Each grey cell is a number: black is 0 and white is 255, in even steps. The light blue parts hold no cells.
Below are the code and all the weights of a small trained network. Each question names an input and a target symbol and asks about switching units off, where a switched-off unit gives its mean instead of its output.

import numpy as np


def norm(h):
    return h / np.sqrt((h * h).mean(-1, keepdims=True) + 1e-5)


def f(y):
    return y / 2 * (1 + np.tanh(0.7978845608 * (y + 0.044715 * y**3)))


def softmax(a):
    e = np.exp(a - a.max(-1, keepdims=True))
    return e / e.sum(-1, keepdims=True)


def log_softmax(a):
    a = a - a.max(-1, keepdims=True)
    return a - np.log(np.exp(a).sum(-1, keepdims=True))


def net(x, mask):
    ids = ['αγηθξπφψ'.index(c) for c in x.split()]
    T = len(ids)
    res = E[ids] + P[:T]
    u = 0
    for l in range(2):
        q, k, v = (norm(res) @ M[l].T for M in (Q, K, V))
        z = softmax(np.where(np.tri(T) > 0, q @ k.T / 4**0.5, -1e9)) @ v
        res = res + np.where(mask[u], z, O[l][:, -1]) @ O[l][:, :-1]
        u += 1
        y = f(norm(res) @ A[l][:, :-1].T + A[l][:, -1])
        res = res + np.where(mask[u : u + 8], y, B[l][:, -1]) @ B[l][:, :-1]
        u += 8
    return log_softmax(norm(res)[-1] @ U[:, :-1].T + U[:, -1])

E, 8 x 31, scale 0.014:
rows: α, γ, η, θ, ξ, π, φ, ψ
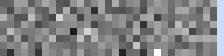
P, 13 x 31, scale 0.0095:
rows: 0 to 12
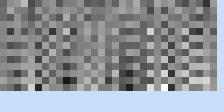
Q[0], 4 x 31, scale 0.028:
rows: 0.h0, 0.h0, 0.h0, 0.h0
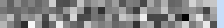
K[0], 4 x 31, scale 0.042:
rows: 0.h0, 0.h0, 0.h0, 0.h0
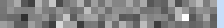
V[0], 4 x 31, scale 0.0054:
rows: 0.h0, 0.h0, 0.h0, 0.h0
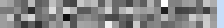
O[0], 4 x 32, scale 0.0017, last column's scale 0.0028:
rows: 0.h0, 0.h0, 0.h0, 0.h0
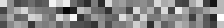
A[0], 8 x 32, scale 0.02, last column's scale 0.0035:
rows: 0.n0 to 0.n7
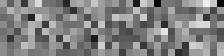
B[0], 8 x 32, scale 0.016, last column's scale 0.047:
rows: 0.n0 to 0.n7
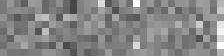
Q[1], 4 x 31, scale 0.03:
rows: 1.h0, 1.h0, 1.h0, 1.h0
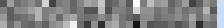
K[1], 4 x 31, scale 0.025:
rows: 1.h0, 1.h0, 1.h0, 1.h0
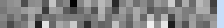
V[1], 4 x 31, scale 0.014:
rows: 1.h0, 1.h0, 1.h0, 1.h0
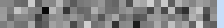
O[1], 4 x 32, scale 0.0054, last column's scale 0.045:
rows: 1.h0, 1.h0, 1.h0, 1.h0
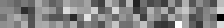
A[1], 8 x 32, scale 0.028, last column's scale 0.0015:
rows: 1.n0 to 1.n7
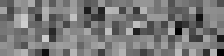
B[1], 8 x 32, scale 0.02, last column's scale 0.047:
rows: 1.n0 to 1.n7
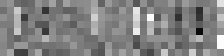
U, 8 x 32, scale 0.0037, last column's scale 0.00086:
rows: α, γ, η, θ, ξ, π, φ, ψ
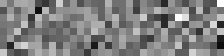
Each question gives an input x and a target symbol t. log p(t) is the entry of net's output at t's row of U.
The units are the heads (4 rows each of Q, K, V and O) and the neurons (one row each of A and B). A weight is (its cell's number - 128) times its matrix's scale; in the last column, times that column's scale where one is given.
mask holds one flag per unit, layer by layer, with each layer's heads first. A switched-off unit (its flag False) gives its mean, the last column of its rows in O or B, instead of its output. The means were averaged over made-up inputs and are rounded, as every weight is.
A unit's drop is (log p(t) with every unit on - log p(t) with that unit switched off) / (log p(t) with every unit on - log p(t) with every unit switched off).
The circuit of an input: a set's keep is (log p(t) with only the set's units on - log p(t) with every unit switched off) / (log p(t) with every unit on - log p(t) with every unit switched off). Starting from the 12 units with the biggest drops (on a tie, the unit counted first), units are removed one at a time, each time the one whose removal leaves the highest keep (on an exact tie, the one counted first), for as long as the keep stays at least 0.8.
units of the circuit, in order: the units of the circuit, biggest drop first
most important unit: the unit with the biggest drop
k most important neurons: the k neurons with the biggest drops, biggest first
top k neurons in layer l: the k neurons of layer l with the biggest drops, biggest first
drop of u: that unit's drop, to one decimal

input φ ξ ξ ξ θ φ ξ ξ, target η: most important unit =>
1.n5
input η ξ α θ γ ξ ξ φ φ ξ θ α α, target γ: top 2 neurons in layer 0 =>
[0.n4; 0.n5]
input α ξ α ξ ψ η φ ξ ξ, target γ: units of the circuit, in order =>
[0.n4; 1.n2]
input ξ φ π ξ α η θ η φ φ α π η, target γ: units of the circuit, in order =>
[0.n4; 1.n2]
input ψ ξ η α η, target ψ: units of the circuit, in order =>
[1.n5; 0.n3]
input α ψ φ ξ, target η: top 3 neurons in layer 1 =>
[1.n5; 1.n2; 1.n6]
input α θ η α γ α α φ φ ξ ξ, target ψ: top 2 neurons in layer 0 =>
[0.n3; 0.n6]
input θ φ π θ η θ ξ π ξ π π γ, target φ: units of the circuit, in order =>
[0.n5; 1.n2]
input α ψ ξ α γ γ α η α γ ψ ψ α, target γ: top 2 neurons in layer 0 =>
[0.n4; 0.n0]
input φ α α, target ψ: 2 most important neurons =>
[0.n3; 1.n5]
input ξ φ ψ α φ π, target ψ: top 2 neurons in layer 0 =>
[0.n7; 0.n2]
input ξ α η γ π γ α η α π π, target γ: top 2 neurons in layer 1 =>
[1.n2; 1.n6]
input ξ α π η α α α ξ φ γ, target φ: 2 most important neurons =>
[0.n3; 0.n5]
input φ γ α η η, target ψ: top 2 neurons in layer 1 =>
[1.n5; 1.n0]
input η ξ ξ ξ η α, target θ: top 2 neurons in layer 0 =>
[0.n2; 0.n4]
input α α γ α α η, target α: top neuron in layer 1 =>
[1.n6]
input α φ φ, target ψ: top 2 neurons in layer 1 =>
[1.n5; 1.n3]
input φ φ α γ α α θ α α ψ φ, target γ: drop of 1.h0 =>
0.1
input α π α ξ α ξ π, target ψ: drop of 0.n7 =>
0.0
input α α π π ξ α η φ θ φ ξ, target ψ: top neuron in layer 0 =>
[0.n3]
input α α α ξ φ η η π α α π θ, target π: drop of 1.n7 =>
0.5
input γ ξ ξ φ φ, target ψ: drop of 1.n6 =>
0.0
